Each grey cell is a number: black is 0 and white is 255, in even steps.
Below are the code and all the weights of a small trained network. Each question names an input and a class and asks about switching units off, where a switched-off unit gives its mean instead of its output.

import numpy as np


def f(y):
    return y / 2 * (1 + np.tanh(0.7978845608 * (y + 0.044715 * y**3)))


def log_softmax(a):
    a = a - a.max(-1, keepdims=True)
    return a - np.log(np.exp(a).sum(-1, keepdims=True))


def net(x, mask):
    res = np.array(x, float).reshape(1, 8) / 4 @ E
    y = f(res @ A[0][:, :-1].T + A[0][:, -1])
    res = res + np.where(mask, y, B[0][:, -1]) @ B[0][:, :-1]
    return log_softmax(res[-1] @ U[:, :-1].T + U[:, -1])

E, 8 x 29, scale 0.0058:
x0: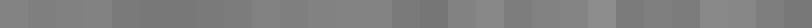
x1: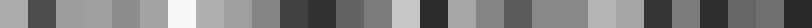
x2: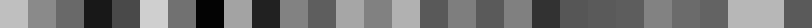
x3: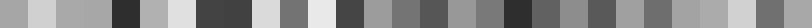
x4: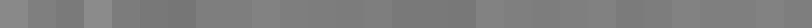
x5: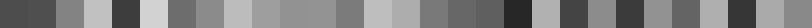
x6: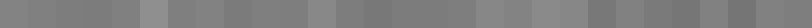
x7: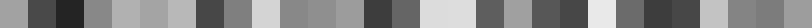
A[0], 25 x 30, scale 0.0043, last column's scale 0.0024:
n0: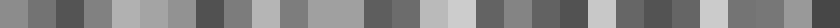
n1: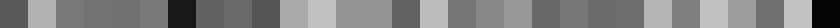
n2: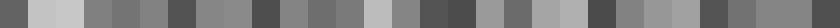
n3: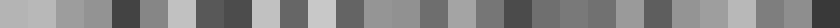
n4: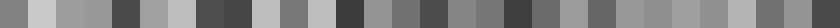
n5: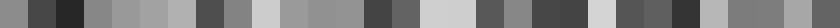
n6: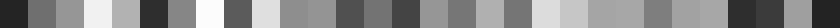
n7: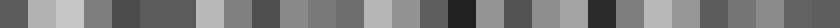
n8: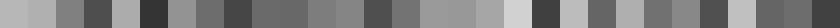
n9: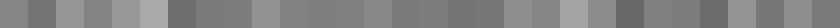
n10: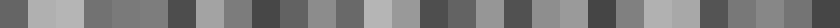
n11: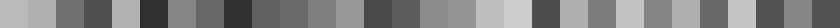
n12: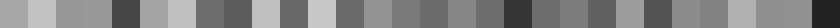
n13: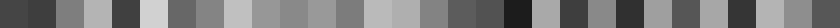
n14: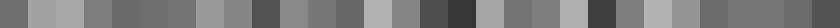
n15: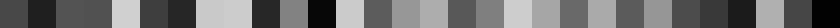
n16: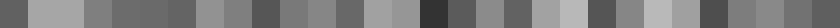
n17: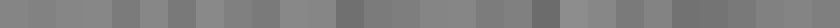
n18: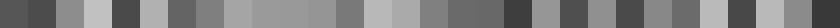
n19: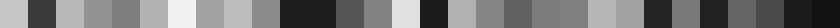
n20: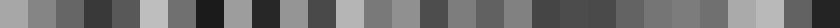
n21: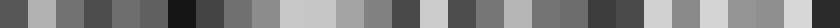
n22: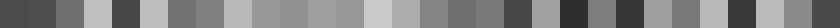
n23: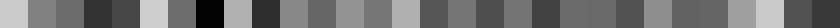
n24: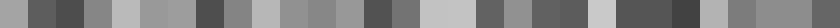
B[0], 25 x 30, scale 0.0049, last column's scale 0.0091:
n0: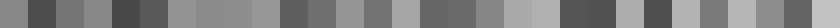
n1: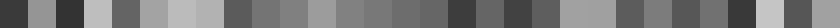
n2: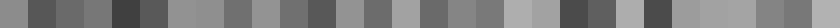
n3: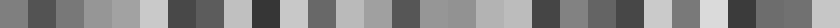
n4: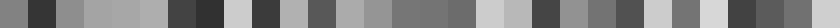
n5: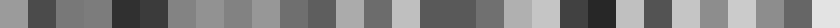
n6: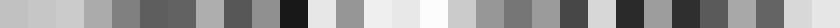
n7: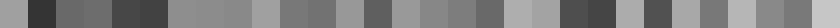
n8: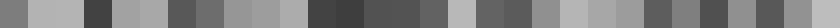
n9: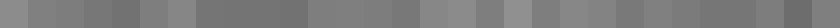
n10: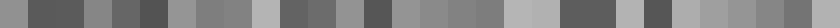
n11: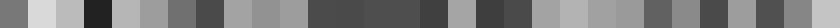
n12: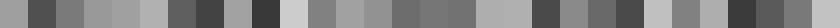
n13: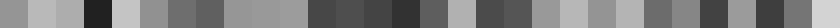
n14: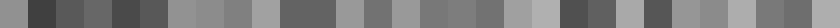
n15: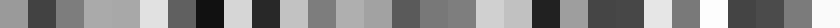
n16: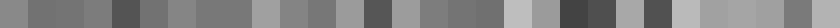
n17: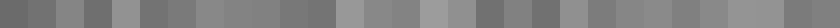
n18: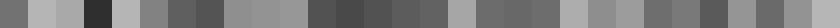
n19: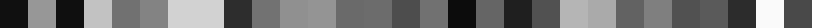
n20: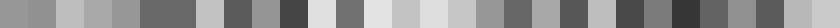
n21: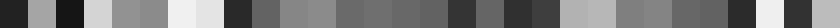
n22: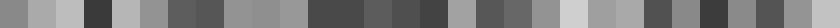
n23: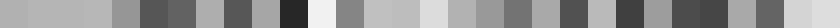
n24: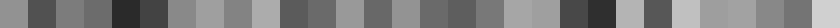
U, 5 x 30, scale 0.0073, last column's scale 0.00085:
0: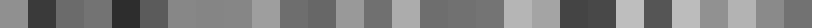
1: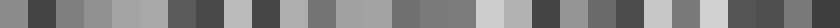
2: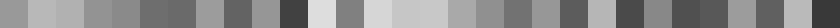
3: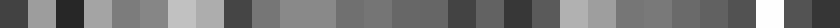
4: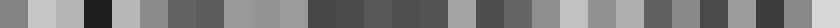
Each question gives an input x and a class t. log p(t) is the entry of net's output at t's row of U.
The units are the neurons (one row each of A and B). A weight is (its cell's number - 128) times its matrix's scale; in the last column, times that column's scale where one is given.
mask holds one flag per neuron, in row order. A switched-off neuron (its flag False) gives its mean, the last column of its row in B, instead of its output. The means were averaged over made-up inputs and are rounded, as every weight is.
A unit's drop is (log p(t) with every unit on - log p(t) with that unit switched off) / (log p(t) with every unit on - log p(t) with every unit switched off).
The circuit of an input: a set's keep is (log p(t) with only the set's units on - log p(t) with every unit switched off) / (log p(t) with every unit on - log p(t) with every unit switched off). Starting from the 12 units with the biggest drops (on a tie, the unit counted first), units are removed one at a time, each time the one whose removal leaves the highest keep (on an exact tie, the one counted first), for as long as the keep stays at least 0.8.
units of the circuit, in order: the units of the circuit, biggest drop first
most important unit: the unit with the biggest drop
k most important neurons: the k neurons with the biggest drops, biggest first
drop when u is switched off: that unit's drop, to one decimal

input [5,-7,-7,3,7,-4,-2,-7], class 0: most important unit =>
n7
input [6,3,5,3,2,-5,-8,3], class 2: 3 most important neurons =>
(n23, n20, n13)
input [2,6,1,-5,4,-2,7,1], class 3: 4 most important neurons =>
(n19, n4, n3, n12)
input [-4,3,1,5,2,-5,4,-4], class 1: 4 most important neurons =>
(n4, n3, n13, n12)
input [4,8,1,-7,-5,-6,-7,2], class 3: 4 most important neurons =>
(n19, n4, n3, n12)
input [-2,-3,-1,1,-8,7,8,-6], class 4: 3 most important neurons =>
(n13, n22, n18)
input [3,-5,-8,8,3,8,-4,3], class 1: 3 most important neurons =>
(n4, n3, n12)
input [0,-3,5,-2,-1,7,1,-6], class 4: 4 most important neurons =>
(n13, n22, n18, n5)
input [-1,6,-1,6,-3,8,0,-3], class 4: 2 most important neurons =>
(n13, n22)
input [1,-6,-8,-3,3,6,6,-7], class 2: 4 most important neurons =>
(n6, n5, n24, n0)
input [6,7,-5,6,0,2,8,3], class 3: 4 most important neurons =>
(n19, n15, n23, n20)
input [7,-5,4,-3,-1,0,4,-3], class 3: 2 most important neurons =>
(n21, n6)
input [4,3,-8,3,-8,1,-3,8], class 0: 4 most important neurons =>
(n5, n24, n0, n23)
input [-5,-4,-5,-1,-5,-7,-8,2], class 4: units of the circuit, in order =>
(n11)
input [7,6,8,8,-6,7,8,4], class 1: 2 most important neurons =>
(n3, n12)
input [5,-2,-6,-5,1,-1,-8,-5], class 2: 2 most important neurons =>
(n6, n5)
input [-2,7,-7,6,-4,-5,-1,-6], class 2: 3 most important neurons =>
(n6, n15, n5)
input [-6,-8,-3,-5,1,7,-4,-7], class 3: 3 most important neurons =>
(n21, n1, n5)
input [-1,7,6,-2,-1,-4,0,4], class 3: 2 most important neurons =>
(n19, n6)
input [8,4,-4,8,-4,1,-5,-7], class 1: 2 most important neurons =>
(n4, n3)
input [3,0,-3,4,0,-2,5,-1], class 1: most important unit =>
n23
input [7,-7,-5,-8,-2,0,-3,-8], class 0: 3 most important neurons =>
(n7, n2, n14)
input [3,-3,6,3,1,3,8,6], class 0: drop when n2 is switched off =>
-0.1
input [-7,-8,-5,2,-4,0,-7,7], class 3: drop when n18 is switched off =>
0.0
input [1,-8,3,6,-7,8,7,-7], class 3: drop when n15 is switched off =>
0.1
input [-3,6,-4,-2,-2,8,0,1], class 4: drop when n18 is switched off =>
0.2
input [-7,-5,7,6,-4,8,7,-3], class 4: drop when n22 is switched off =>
1.0
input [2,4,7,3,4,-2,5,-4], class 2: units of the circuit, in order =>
(n23)
